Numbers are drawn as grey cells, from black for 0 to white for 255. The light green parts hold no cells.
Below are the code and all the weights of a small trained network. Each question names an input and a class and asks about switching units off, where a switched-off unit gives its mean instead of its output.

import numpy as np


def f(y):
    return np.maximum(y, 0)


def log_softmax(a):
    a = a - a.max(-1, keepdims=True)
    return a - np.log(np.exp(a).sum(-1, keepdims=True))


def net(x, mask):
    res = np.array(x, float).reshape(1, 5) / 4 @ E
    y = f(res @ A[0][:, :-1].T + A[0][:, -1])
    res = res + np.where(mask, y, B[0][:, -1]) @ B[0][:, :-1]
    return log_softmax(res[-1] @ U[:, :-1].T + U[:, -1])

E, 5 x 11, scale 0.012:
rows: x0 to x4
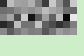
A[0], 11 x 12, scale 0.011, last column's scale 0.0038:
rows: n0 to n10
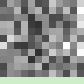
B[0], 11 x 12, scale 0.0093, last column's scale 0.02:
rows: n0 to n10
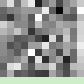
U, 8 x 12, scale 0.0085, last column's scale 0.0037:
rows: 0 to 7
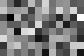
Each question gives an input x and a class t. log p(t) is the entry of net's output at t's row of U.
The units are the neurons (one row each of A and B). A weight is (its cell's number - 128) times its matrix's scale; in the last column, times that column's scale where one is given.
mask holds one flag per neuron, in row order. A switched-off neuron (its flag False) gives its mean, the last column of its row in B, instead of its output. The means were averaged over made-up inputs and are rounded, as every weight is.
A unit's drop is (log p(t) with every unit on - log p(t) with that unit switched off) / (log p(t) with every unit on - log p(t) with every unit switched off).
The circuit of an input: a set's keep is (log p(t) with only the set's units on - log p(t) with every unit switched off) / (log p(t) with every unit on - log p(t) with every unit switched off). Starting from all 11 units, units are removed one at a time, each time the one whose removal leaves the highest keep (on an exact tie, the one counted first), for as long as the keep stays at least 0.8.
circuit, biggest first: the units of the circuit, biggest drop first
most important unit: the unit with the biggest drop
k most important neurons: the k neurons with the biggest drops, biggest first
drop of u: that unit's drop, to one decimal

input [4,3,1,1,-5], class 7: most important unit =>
n1
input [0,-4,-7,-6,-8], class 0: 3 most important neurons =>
(n6, n5, n1)
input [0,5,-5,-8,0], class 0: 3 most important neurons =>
(n6, n5, n10)
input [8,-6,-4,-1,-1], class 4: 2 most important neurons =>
(n0, n7)
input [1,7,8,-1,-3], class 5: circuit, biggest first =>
(n5, n4)
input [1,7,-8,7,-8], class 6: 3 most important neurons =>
(n9, n6, n2)
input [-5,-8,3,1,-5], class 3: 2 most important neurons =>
(n2, n8)
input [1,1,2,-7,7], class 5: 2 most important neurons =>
(n4, n1)
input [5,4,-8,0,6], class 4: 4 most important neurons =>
(n7, n0, n8, n2)
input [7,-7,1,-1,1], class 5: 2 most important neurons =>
(n1, n5)
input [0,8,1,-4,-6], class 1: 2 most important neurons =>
(n5, n4)
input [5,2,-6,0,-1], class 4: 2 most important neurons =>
(n0, n7)
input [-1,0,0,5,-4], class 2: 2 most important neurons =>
(n0, n3)
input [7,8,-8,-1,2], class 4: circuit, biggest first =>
(n0)
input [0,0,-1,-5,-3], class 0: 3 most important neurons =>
(n6, n5, n10)
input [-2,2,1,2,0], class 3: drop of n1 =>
0.2
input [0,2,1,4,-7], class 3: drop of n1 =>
0.2
